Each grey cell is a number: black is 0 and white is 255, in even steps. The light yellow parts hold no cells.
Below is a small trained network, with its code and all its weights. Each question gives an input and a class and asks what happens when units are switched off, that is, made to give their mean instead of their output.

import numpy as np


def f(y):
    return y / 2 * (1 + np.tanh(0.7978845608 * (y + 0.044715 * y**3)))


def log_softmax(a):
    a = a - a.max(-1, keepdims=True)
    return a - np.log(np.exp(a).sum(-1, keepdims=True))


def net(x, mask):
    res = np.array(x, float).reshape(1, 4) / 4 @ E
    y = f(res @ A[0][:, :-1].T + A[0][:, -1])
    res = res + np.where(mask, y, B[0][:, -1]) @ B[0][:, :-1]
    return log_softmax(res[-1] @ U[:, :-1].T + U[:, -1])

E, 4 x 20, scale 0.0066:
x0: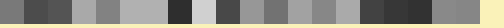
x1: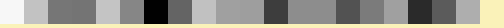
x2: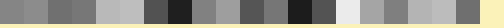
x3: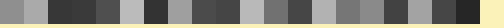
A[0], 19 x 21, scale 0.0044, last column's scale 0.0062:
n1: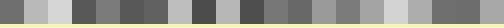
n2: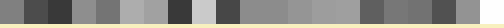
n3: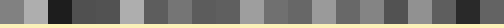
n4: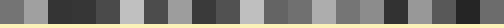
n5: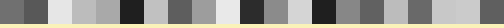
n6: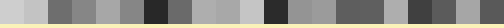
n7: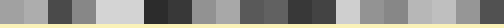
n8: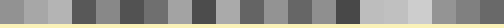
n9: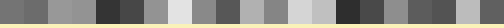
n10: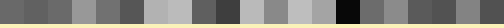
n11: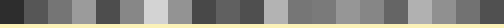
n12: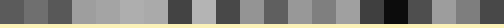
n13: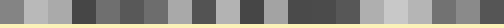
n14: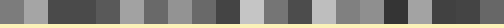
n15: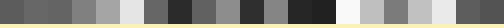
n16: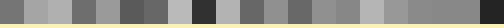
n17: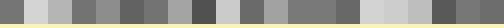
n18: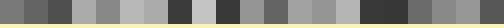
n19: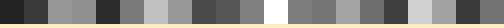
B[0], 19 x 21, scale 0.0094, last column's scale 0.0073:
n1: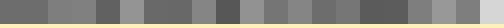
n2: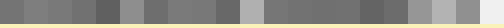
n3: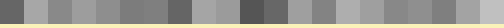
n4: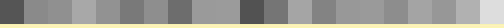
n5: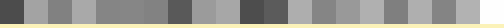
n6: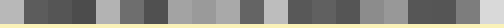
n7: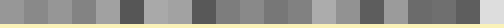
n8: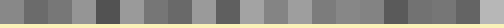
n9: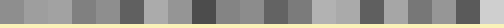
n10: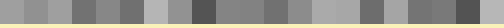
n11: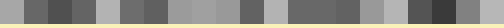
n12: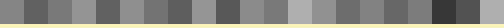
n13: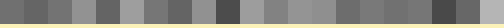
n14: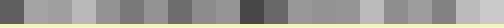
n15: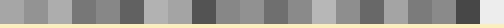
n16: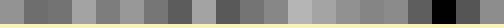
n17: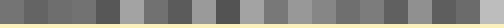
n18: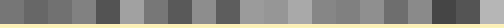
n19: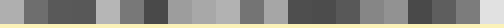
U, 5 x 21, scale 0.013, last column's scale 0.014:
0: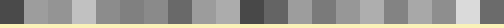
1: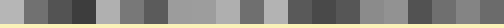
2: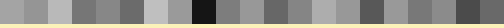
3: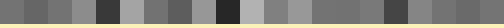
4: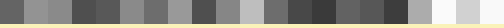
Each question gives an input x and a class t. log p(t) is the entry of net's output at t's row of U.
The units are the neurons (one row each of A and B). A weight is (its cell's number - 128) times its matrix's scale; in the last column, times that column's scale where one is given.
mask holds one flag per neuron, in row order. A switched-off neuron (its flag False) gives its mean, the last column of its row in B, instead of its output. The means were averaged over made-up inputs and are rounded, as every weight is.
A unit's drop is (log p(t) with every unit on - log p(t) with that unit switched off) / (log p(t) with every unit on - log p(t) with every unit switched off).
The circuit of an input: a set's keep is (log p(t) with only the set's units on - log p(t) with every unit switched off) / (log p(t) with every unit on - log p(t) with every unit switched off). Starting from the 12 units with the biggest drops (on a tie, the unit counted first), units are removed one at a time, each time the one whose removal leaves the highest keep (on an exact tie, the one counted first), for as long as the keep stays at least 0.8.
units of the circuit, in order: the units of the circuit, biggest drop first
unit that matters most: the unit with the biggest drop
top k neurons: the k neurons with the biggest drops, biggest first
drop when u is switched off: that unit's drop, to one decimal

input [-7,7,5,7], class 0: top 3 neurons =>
(n4, n14, n3)
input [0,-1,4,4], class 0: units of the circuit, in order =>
(n4)
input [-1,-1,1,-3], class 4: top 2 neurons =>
(n14, n4)
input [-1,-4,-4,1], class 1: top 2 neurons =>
(n19, n15)
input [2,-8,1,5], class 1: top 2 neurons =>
(n19, n11)
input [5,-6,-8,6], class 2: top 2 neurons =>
(n10, n9)
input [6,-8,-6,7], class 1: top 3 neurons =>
(n19, n11, n5)
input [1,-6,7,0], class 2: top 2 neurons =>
(n15, n6)
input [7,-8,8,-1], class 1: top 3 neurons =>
(n19, n11, n9)
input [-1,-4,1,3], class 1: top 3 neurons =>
(n19, n5, n11)
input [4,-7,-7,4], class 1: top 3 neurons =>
(n19, n11, n15)
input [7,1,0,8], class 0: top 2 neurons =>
(n14, n4)
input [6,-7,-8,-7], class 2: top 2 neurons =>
(n9, n10)
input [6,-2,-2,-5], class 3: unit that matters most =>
n18
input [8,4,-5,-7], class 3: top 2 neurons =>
(n18, n12)
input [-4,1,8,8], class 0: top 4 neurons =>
(n4, n14, n3, n9)
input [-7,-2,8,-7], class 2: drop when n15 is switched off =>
1.3
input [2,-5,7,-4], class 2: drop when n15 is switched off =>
1.0
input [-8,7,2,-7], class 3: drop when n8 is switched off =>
0.2
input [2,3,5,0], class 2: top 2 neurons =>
(n7, n19)
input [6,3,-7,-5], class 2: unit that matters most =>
n9
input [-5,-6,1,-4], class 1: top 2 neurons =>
(n19, n11)
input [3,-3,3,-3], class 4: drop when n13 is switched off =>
0.1
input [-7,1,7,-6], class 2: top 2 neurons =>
(n15, n7)
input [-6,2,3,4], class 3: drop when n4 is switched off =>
0.0
